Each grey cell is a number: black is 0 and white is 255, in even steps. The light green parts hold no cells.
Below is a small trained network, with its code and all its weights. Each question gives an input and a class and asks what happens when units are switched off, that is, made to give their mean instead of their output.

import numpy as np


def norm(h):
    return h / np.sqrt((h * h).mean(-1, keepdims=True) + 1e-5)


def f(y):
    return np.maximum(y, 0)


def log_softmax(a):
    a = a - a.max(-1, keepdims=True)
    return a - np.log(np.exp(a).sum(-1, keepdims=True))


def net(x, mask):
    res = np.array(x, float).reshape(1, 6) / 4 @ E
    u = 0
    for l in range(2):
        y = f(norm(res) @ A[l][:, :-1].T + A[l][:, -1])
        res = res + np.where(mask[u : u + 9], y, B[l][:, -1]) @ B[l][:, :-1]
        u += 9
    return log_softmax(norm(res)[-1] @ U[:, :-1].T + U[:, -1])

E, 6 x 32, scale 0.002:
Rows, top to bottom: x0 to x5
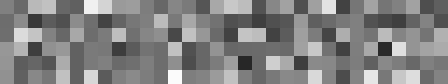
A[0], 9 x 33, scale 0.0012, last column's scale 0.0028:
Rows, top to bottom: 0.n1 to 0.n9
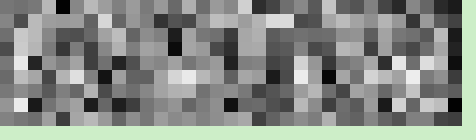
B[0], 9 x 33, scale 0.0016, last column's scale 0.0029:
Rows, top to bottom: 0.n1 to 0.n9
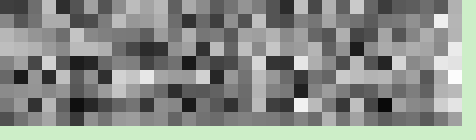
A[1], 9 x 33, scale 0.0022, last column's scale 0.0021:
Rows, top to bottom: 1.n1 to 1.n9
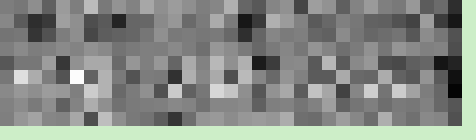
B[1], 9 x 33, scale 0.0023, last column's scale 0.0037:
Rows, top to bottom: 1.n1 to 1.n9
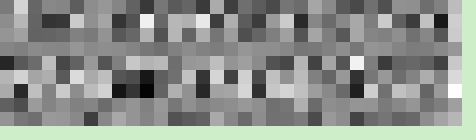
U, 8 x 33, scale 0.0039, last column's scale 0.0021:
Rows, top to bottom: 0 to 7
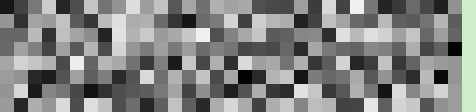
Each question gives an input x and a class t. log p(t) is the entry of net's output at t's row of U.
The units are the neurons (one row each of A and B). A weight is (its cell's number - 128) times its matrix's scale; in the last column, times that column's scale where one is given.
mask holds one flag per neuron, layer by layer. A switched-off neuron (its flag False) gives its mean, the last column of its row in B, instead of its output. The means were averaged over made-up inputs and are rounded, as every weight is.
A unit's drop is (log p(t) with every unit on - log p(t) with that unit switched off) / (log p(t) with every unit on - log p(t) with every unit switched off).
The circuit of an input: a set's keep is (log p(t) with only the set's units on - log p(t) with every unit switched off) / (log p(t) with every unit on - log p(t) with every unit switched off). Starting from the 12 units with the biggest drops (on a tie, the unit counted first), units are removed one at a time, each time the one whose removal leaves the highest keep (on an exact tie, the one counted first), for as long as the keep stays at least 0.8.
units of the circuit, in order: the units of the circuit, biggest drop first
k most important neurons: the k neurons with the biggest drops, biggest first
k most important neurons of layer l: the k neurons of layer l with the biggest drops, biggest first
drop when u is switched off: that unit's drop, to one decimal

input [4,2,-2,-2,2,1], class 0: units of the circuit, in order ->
[1.n5, 0.n1]
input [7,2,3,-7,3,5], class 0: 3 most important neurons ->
[1.n5, 0.n1, 0.n4]
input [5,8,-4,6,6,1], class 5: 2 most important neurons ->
[1.n2, 0.n4]
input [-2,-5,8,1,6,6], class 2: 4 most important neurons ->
[0.n6, 0.n4, 1.n6, 1.n7]
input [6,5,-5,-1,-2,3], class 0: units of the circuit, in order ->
[1.n5]
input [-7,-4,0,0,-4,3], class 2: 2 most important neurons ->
[0.n6, 1.n1]
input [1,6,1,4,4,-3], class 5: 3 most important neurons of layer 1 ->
[1.n2, 1.n3, 1.n1]
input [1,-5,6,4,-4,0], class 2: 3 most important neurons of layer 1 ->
[1.n7, 1.n1, 1.n6]
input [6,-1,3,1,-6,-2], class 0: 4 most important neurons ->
[1.n5, 0.n1, 1.n7, 0.n9]
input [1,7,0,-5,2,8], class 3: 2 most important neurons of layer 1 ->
[1.n1, 1.n7]
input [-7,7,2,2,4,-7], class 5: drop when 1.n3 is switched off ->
0.4
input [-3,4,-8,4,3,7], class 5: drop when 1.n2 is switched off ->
1.3
